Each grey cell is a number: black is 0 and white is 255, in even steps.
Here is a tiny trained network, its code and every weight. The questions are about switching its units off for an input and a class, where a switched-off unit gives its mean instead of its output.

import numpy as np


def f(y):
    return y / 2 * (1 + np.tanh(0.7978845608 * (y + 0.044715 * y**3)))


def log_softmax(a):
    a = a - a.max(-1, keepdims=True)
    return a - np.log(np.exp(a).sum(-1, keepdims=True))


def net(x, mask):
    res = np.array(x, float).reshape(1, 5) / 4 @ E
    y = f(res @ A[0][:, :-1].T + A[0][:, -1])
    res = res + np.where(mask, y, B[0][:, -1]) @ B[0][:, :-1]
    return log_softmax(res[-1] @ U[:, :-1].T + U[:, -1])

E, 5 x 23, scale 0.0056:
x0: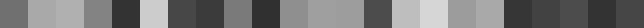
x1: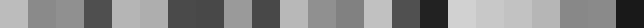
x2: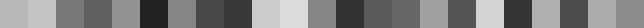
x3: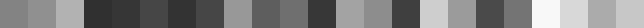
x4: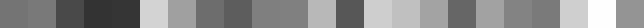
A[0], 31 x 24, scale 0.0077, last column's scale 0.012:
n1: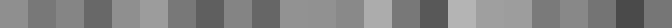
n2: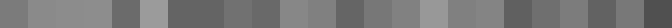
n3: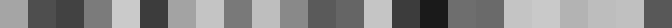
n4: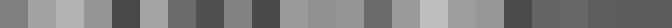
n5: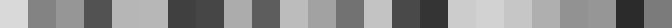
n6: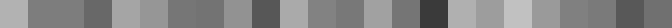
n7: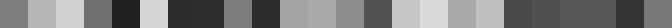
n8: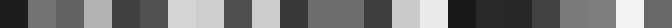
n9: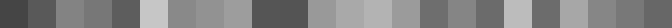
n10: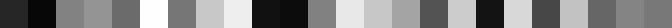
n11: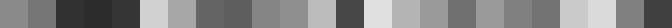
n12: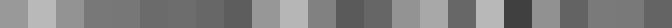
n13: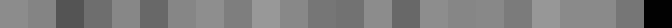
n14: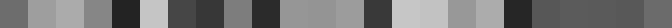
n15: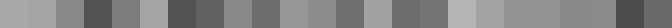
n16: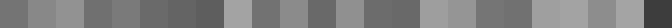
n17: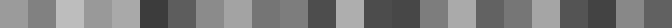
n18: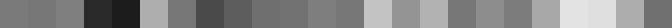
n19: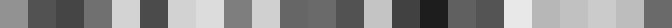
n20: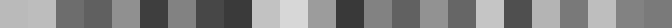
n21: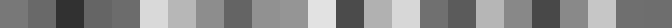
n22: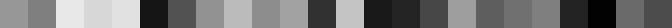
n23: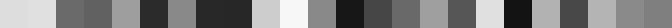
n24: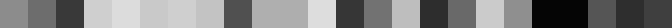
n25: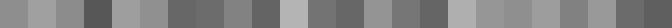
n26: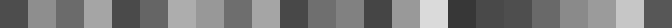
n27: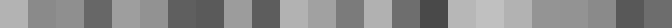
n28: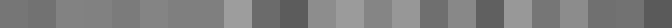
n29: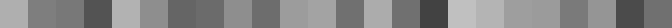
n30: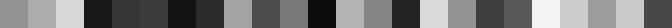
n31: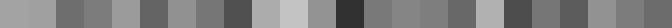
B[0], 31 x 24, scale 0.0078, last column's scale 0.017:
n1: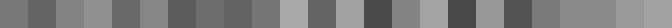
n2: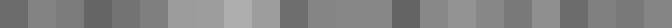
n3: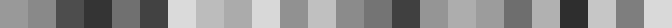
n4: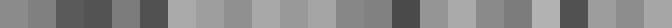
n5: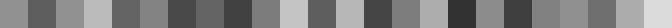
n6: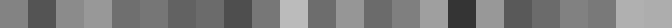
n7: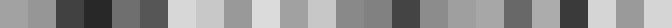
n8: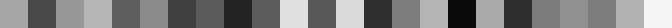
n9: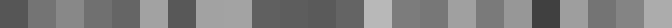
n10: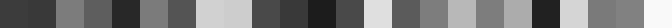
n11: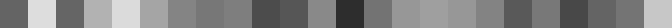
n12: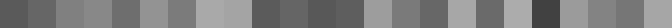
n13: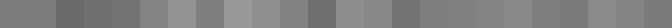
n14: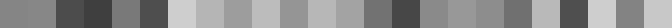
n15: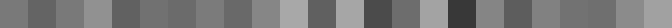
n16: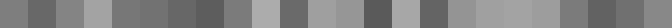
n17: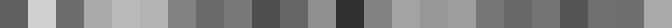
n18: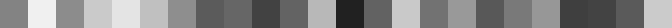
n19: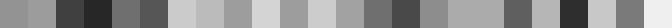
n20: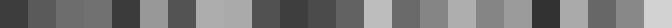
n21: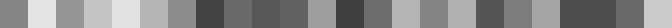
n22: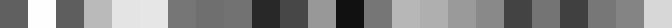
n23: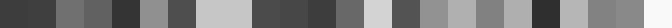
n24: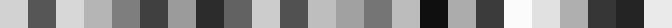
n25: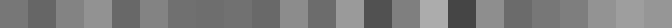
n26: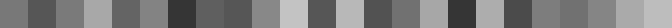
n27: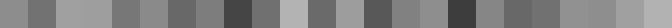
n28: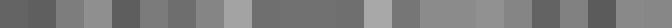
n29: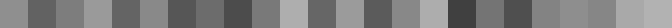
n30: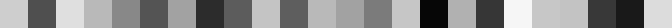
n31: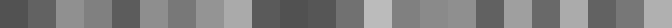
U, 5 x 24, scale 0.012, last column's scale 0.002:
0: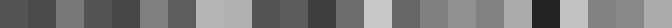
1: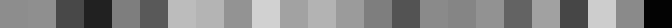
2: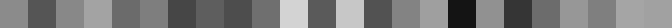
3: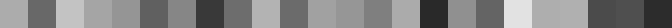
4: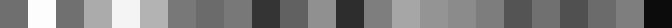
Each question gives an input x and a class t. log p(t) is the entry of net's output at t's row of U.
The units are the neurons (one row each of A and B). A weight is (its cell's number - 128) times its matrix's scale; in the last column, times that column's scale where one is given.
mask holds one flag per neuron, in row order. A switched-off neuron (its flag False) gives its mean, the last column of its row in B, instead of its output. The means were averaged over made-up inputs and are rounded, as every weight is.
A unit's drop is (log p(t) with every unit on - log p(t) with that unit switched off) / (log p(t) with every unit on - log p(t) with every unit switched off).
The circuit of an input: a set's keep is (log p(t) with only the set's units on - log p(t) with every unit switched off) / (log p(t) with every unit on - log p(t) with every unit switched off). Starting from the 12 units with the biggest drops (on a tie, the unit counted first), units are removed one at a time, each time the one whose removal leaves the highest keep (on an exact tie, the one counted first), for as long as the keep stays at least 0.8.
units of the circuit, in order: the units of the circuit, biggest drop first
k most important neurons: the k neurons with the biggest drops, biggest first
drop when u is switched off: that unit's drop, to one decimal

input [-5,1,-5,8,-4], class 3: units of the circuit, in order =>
n30
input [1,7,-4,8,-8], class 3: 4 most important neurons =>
n30, n8, n11, n18
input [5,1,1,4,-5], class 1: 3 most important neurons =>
n7, n14, n18
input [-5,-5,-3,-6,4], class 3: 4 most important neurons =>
n24, n7, n21, n14
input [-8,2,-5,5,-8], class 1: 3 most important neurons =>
n3, n19, n18
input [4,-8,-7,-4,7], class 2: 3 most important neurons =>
n8, n26, n23
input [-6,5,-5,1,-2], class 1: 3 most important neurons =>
n19, n3, n23
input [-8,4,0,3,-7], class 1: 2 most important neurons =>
n3, n19
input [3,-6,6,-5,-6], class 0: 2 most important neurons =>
n23, n5
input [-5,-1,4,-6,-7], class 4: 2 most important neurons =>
n22, n30
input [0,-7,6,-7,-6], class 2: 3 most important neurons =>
n8, n30, n10
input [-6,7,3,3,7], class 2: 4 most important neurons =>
n5, n22, n29, n27
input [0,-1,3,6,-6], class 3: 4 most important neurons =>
n30, n11, n18, n21
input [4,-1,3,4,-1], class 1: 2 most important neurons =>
n24, n7
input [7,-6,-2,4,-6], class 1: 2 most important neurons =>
n7, n14
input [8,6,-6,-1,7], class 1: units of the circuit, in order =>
n7
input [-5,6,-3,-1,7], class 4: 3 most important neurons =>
n11, n21, n8
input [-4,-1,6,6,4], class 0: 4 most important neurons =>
n23, n20, n24, n21
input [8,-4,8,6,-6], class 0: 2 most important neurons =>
n23, n12
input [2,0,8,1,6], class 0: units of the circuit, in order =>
n23
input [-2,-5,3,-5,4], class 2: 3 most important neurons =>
n8, n30, n26
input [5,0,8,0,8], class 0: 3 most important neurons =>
n23, n20, n22
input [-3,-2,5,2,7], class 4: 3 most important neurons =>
n18, n11, n10
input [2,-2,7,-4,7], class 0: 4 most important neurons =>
n23, n20, n22, n31
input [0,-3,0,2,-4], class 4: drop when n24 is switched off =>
0.1
